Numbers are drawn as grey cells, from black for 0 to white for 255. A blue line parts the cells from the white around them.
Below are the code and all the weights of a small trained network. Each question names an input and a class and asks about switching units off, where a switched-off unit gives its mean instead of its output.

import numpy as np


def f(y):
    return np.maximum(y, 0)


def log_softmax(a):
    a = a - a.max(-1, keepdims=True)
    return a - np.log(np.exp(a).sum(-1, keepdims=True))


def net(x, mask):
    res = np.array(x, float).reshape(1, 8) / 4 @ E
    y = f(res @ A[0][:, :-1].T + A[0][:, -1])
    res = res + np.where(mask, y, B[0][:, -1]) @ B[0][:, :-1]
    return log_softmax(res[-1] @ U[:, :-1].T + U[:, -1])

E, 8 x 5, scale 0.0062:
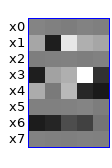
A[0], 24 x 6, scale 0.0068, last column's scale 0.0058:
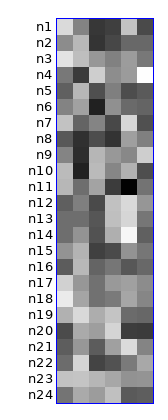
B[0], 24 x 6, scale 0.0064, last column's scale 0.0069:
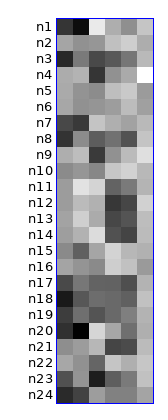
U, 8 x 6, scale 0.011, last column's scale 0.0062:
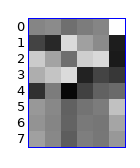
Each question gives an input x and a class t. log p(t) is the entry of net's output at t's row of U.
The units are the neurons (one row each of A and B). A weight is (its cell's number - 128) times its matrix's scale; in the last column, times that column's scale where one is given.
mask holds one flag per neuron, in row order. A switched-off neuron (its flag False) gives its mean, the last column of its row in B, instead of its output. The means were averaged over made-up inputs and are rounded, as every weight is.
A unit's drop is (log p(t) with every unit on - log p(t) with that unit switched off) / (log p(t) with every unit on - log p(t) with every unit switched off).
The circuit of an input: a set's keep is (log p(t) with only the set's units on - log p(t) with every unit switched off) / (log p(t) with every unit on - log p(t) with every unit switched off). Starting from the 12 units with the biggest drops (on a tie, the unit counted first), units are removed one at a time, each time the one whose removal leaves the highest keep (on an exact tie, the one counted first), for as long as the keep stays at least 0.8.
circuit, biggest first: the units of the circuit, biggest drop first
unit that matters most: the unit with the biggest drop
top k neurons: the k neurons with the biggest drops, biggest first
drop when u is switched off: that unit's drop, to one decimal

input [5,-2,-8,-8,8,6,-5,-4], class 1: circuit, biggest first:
(n1; n7; n18)
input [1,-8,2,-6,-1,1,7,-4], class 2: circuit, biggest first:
(n2; n22; n15)
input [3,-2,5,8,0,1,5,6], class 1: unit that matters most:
n20
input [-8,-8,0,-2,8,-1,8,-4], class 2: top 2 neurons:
(n2; n22)
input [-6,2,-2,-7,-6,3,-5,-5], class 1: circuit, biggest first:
(n1; n7)
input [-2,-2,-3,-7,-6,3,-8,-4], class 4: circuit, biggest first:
(n3; n18)
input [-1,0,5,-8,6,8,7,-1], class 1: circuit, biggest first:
(n1; n7)
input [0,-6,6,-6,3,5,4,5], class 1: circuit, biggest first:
(n1; n4; n15)
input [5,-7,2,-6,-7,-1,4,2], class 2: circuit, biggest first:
(n2; n15)
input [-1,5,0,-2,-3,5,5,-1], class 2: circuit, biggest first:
(n9; n4)
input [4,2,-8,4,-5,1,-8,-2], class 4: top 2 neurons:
(n23; n19)
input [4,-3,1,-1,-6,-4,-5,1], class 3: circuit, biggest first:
(n14; n12; n21)
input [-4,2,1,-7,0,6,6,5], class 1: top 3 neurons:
(n1; n7; n23)
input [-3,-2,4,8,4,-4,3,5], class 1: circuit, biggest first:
(n20)
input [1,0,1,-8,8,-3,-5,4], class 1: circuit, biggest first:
(n1; n7)
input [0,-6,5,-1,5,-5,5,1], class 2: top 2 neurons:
(n2; n22)
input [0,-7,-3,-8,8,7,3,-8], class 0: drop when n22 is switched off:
0.3
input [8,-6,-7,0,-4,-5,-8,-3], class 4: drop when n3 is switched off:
0.3
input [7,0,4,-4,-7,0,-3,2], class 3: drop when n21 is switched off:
0.1
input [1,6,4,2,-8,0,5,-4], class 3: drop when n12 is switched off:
0.2
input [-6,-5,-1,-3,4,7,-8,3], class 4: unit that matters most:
n3
